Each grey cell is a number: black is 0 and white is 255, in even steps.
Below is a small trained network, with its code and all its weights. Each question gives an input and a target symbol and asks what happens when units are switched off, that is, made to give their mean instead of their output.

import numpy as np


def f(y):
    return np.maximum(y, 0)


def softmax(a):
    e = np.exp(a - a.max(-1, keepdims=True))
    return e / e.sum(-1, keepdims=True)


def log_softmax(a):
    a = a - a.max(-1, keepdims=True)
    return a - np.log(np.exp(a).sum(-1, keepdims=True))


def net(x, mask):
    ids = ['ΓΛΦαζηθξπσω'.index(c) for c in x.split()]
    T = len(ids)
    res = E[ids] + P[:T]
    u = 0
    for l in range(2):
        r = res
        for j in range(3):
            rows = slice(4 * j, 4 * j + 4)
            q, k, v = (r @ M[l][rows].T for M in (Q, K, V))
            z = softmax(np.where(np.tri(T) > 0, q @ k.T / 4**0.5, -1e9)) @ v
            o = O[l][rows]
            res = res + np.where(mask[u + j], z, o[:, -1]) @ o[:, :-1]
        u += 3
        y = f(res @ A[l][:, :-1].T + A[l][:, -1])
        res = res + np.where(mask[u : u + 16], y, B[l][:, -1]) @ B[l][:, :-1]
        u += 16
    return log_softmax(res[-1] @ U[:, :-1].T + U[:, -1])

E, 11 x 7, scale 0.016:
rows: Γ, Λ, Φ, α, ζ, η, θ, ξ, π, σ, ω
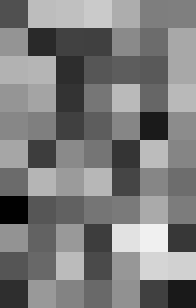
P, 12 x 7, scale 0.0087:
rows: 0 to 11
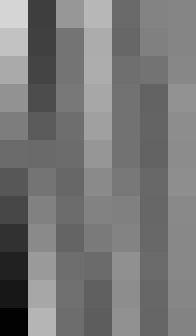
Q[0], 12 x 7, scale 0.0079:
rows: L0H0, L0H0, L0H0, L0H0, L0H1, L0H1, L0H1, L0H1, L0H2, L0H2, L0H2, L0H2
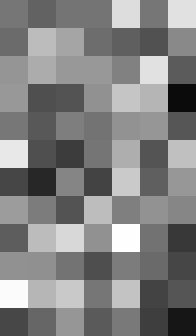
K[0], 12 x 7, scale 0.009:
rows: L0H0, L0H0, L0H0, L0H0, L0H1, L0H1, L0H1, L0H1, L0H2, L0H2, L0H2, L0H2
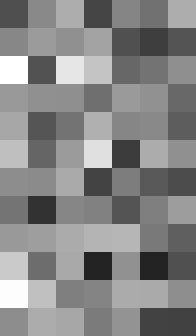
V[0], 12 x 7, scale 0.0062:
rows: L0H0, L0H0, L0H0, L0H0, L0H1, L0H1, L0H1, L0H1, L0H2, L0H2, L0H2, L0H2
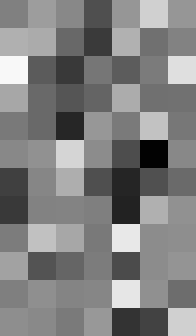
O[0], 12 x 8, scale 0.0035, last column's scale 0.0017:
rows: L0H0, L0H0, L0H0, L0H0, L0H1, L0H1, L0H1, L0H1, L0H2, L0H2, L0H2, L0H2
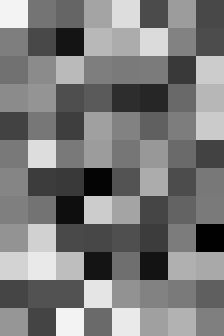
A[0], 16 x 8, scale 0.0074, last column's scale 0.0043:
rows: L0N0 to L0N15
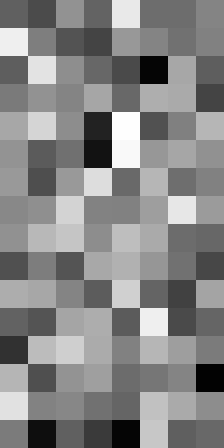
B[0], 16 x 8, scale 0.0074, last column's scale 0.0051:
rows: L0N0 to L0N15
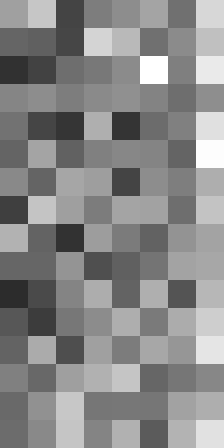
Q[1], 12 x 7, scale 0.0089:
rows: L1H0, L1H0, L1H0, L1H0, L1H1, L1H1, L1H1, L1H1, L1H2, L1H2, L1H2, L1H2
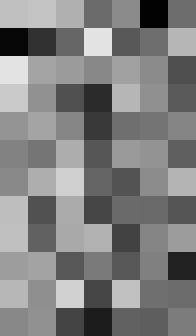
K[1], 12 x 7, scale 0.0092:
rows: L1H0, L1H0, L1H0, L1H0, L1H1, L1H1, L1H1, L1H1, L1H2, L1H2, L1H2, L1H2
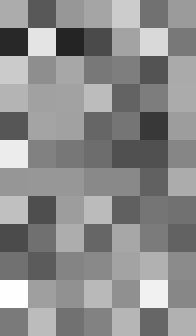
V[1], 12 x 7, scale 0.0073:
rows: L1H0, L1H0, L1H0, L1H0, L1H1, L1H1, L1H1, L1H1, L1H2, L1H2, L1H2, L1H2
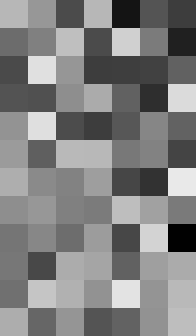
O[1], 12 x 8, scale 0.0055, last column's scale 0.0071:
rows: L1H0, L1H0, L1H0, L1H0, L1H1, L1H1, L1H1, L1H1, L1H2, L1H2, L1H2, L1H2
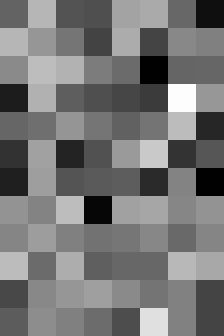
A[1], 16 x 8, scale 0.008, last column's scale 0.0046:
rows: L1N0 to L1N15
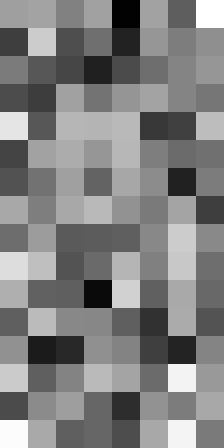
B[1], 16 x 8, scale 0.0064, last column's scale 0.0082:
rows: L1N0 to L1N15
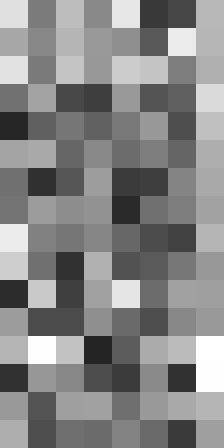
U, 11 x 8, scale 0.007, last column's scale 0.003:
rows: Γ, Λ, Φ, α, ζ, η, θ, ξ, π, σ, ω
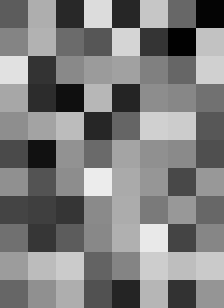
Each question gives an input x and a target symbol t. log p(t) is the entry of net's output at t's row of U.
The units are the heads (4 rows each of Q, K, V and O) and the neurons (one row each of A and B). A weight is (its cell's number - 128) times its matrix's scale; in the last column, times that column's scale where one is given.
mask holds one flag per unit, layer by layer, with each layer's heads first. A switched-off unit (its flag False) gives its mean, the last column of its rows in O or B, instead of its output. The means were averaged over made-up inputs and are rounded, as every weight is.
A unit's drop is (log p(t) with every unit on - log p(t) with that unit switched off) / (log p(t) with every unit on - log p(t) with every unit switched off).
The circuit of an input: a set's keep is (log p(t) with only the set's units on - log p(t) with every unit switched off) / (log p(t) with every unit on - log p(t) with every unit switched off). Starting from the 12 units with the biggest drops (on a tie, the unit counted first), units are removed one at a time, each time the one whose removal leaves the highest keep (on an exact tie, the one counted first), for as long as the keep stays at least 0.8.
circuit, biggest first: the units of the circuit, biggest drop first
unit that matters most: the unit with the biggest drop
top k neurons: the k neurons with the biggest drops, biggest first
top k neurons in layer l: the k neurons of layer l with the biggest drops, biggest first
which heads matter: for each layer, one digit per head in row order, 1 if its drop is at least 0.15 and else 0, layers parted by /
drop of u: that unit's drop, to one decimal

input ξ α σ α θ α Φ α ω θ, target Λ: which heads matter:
000 / 101
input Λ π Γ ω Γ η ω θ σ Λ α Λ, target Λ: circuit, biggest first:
L1N10, L0N2, L1N14
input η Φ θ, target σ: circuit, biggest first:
L0H2, L0N4
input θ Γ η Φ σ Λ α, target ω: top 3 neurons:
L0N7, L0N12, L1N13
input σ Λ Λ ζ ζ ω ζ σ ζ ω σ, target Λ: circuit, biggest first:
L1H0, L1N12, L0H1
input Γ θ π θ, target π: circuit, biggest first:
L1H0, L1H1
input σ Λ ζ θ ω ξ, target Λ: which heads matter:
000 / 100
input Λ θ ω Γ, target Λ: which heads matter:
000 / 101
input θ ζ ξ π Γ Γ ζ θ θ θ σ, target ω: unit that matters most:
L1H1
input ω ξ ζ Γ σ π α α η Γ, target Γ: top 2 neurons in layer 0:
L0N12, L0N8
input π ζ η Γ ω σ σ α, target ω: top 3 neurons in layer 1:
L1N13, L1N12, L1N4
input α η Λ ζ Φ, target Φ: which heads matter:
100 / 100
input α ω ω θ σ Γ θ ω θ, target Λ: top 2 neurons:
L1N0, L0N4
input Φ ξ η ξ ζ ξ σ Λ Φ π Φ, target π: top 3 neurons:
L0N5, L0N0, L0N10
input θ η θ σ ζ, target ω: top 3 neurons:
L0N7, L1N12, L0N5
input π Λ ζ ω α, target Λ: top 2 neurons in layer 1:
L1N10, L1N14
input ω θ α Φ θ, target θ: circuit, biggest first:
L1N12, L1N0
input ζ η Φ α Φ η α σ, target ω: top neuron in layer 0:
L0N7
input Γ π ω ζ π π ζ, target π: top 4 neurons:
L0N5, L0N10, L0N0, L1N1
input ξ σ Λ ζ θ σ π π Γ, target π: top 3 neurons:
L0N5, L0N0, L0N10
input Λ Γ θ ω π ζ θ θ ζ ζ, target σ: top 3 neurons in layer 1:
L1N12, L1N2, L1N1
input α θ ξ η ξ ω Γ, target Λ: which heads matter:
010 / 101
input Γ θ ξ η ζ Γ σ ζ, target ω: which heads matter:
000 / 110
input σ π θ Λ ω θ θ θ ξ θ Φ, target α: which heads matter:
100 / 111
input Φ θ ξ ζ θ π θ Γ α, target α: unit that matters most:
L0N4
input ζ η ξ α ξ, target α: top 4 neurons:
L1N11, L1N8, L0N2, L1N12
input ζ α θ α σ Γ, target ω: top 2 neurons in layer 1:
L1N13, L1N7
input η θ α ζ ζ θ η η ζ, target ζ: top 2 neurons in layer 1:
L1N12, L1N1
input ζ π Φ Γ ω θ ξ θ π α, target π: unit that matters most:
L0N5
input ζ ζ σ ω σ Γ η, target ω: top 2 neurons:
L1N13, L0N7
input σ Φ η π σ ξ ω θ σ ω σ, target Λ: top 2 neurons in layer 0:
L0N2, L0N10
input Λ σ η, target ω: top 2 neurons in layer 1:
L1N13, L1N7
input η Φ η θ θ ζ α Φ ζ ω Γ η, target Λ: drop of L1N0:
-0.1
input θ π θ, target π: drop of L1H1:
0.2
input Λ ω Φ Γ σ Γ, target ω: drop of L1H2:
-0.1
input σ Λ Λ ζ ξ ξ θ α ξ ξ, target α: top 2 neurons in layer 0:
L0N2, L0N9
